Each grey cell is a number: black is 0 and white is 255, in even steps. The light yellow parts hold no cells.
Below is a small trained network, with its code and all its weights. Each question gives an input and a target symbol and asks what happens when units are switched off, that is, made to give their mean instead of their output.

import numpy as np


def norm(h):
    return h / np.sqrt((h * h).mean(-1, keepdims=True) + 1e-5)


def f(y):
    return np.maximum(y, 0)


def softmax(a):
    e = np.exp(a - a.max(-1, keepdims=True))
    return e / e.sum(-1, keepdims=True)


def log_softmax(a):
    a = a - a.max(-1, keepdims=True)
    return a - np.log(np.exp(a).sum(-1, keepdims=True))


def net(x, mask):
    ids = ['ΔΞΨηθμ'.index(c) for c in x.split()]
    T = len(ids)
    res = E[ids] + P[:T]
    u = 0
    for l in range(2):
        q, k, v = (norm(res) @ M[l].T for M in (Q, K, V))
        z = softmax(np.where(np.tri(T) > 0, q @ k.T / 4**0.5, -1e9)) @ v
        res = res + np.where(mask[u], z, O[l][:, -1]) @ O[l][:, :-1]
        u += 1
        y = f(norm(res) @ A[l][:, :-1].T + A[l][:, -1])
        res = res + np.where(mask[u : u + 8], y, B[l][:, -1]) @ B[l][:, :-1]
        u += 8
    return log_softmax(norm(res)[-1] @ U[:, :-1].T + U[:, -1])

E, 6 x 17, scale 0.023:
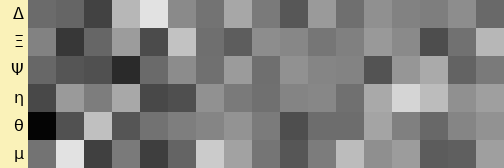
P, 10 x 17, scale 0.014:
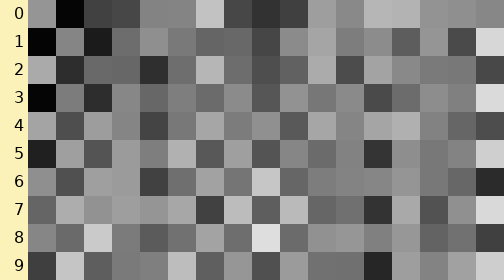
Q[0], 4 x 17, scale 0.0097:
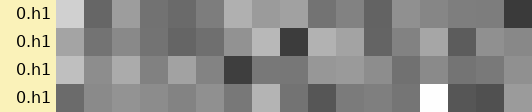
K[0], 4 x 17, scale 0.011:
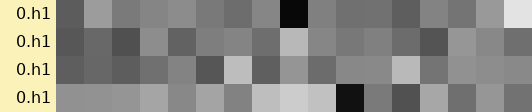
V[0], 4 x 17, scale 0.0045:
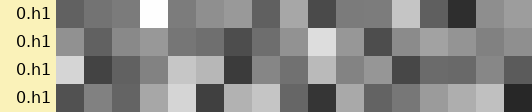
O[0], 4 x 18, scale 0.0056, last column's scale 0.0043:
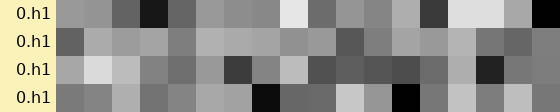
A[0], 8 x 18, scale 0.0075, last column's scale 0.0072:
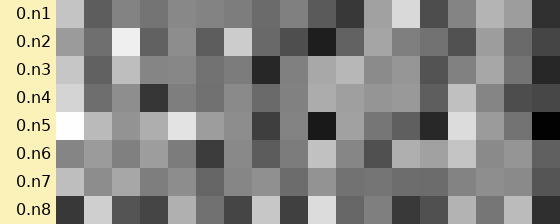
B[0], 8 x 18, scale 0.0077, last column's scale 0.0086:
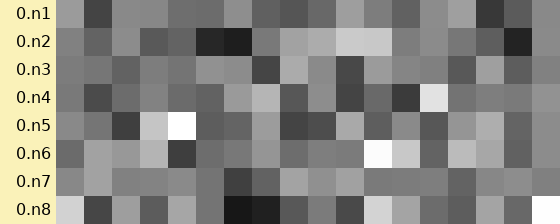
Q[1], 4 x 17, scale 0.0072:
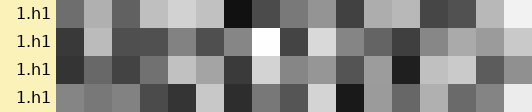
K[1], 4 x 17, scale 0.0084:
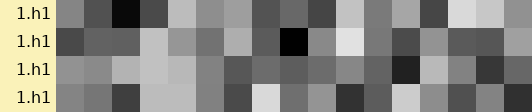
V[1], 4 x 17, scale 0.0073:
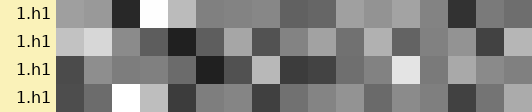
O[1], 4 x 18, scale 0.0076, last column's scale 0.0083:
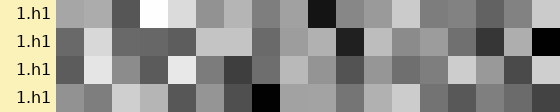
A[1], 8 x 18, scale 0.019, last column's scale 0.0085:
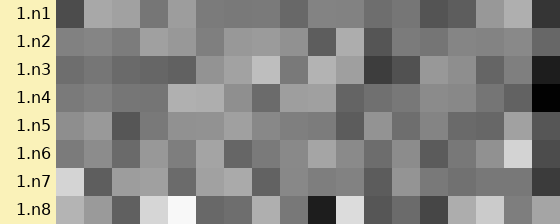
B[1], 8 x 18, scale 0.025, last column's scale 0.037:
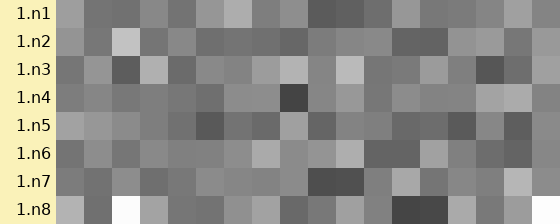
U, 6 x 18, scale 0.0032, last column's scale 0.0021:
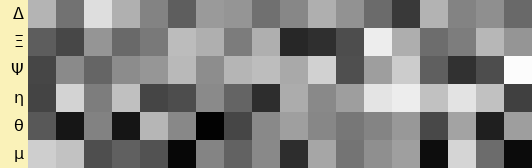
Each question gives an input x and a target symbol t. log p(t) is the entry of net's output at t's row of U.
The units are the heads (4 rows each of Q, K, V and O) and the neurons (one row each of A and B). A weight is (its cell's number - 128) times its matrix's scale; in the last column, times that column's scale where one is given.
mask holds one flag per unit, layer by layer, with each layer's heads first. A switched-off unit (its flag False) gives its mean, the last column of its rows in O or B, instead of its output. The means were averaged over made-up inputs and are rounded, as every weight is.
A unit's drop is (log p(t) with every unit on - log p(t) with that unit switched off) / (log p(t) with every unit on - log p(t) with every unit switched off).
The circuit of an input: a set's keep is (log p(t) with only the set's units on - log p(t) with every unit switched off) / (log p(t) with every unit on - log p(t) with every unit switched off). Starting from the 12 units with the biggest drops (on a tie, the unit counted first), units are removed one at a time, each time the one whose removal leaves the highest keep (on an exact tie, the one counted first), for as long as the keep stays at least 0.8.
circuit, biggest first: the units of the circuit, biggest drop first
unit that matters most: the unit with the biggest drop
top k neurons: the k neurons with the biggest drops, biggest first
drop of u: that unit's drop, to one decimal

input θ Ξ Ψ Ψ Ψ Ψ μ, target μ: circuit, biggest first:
(1.n8, 1.h1, 1.n5)
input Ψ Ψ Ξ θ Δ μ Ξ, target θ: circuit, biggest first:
(0.h1, 1.h1, 1.n8)
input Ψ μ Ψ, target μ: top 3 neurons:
(1.n8, 1.n5, 1.n4)
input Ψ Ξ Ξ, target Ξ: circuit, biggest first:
(1.n8, 1.n7)
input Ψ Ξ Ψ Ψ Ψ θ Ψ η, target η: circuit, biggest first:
(1.n8, 1.h1)
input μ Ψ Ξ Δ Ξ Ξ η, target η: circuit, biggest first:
(1.n8, 1.h1, 0.n6)
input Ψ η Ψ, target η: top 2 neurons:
(1.n8, 1.n4)
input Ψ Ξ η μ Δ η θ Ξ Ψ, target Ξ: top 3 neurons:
(0.n8, 1.n8, 1.n7)
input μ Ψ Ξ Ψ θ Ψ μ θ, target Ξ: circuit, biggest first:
(1.n1, 1.n8, 1.h1)
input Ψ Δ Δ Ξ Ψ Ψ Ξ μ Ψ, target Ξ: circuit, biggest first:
(0.h1, 1.h1, 1.n8, 1.n7)
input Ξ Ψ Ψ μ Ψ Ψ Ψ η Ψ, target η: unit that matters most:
1.h1
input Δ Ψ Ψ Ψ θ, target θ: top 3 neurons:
(1.n8, 1.n3, 0.n2)
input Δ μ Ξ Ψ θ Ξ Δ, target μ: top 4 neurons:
(1.n8, 1.n5, 1.n4, 1.n3)
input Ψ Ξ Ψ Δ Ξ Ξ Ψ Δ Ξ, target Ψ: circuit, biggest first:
(1.h1, 0.h1, 1.n8, 1.n3)
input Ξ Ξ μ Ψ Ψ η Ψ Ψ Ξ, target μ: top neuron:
(1.n5)
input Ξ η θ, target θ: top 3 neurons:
(1.n8, 0.n2, 1.n3)
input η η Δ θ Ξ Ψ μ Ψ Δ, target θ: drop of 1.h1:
1.0
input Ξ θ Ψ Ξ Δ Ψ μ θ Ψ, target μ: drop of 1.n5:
0.7
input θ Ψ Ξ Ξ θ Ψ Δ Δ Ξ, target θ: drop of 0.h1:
0.9
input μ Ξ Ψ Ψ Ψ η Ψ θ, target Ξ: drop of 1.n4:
0.0
